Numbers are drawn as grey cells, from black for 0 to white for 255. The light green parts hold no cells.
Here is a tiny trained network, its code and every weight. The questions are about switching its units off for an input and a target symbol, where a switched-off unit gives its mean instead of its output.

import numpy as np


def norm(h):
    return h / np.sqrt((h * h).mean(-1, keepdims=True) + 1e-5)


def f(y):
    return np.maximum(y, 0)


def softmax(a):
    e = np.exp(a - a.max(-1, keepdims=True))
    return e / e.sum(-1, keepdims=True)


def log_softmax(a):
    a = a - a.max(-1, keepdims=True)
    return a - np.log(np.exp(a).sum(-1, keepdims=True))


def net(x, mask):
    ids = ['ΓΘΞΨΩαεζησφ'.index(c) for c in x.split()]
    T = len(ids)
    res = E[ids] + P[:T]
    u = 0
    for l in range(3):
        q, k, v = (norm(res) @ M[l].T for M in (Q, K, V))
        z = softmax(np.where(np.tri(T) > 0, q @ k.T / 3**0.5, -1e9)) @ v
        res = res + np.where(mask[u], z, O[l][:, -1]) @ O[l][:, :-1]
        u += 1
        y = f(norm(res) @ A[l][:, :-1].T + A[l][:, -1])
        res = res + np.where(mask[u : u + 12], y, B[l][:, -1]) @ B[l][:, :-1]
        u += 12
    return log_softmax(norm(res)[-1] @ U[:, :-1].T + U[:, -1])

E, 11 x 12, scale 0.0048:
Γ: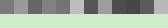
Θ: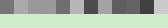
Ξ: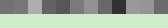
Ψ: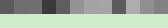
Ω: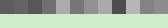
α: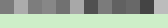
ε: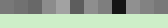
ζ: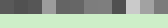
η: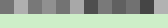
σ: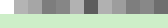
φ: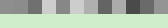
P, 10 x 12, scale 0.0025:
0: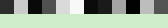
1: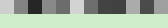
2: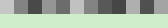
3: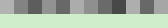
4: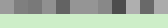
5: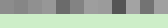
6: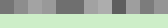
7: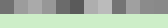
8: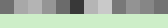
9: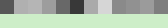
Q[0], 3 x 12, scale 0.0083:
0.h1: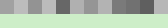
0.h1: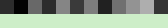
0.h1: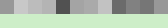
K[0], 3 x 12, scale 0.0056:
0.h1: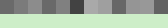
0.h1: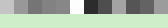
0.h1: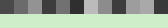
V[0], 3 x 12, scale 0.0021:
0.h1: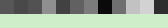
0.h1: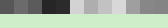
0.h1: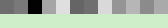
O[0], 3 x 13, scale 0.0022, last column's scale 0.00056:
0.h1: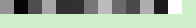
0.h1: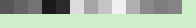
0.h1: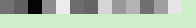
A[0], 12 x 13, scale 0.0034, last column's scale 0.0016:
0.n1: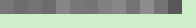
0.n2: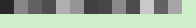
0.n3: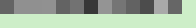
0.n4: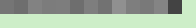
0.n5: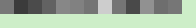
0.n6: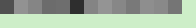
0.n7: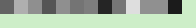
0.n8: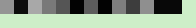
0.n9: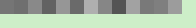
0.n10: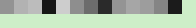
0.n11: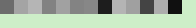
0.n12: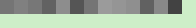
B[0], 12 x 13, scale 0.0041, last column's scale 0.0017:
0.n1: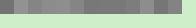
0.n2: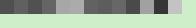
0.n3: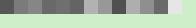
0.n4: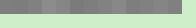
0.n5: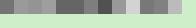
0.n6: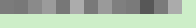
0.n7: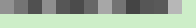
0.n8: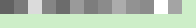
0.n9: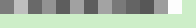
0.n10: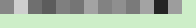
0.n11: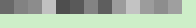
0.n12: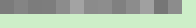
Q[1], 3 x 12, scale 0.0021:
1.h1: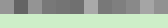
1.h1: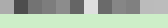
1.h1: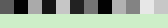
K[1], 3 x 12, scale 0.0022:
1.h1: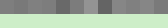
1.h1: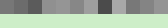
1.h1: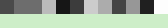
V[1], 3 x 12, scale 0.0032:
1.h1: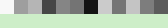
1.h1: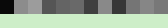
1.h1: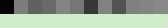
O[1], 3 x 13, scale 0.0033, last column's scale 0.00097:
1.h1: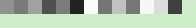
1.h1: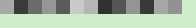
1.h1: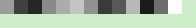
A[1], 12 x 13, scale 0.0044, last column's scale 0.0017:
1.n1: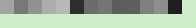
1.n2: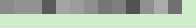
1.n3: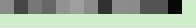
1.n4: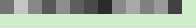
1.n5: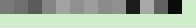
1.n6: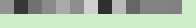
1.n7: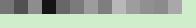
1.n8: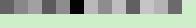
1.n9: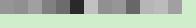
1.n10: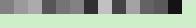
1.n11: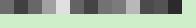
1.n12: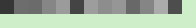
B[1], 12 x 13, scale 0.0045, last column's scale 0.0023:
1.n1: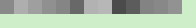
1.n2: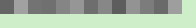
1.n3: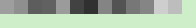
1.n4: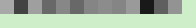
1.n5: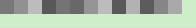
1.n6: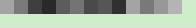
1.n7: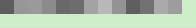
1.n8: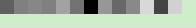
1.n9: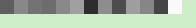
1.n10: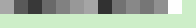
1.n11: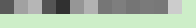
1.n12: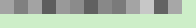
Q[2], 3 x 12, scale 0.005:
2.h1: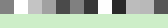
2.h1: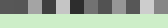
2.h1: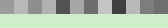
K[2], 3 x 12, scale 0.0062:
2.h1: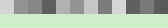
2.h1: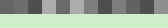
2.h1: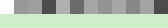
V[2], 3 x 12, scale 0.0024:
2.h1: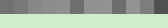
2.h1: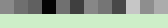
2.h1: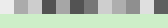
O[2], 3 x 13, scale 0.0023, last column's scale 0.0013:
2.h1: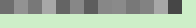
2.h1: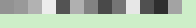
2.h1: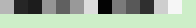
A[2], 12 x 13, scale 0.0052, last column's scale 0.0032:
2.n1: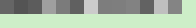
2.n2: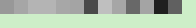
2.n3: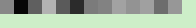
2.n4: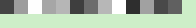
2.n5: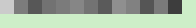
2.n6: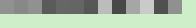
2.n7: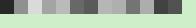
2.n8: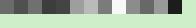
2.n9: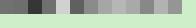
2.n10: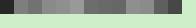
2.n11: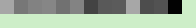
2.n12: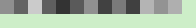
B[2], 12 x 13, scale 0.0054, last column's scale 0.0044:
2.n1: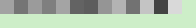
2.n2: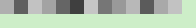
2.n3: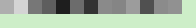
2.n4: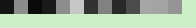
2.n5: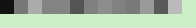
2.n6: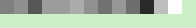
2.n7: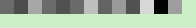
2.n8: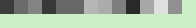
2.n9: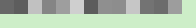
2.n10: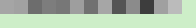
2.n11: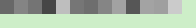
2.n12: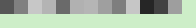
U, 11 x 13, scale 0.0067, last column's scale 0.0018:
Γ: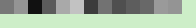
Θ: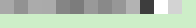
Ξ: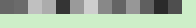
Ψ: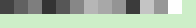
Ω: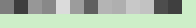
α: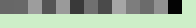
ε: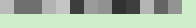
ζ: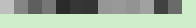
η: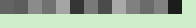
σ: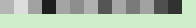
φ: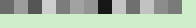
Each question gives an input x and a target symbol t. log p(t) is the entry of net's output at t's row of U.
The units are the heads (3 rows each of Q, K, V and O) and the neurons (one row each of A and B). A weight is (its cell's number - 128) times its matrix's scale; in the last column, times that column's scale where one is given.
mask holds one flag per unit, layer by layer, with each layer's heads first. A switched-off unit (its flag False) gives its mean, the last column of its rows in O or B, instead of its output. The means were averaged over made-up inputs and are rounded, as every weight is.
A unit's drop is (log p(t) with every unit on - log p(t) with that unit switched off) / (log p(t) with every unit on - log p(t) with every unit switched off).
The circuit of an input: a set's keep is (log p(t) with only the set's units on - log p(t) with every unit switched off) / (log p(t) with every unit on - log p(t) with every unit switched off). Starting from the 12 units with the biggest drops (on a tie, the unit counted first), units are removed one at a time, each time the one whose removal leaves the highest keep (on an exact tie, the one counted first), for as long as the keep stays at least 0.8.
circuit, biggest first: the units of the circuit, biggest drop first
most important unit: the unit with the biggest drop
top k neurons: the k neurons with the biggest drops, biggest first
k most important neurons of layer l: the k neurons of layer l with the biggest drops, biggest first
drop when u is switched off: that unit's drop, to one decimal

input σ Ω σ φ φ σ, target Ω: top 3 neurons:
1.n8, 2.n7, 2.n2
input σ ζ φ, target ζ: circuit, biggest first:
0.h1, 1.h1, 2.n3, 2.n6
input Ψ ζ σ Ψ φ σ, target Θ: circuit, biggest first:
2.n2, 2.n6
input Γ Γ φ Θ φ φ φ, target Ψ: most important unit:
2.h1
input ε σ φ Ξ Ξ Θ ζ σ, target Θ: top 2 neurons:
2.n6, 2.n2
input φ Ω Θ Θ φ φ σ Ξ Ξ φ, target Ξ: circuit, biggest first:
0.h1, 2.n12
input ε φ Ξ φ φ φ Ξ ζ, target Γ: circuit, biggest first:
1.n10, 1.h1, 2.n2
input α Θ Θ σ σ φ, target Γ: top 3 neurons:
1.n9, 1.n6, 1.n8
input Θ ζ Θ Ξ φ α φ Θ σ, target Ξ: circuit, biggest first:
0.h1, 2.h1, 2.n12
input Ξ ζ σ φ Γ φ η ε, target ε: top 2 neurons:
2.n1, 0.n9
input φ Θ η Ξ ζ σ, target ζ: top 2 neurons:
2.n3, 2.n5
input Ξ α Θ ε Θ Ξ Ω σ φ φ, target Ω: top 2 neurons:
2.n1, 1.n11
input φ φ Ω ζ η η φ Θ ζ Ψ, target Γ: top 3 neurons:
1.n10, 2.n2, 0.n9
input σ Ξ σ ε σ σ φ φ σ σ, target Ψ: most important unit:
1.h1
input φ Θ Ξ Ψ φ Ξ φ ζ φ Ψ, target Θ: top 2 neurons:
1.n10, 2.n6
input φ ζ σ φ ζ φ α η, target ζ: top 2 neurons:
2.n3, 2.n1
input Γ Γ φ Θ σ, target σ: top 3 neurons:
2.n6, 2.n5, 0.n10
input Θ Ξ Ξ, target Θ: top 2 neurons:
0.n8, 1.n9
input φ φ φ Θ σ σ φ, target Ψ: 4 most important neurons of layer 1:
1.n10, 1.n8, 1.n6, 1.n3
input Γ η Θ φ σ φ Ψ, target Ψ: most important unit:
2.n8
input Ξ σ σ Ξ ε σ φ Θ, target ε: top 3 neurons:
1.n8, 2.n7, 1.n9
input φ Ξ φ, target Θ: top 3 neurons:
2.n2, 1.n10, 2.n1
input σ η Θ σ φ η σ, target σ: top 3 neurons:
2.n7, 1.n8, 2.n2
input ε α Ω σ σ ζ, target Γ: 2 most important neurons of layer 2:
2.n6, 2.n2
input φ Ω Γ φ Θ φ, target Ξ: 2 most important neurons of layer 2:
2.n7, 2.n2
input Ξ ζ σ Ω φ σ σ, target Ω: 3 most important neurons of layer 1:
1.n8, 1.n9, 1.n11
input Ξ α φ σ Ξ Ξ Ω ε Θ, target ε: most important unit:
2.n1
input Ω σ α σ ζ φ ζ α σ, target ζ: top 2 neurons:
1.n8, 2.n7
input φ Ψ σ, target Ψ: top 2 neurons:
2.n8, 2.n5
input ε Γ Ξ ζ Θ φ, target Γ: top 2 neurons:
1.n6, 2.n11
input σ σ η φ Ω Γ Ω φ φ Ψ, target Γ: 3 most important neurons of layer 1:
1.n8, 1.n9, 1.n10
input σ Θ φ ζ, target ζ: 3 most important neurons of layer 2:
2.n3, 2.n1, 2.n6
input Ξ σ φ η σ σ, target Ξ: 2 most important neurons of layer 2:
2.n7, 2.n2
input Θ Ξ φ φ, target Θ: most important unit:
2.h1
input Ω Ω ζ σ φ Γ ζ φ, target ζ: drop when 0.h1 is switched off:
0.5
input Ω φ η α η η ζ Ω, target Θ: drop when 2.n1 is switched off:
0.1
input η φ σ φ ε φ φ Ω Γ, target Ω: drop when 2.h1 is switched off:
0.1
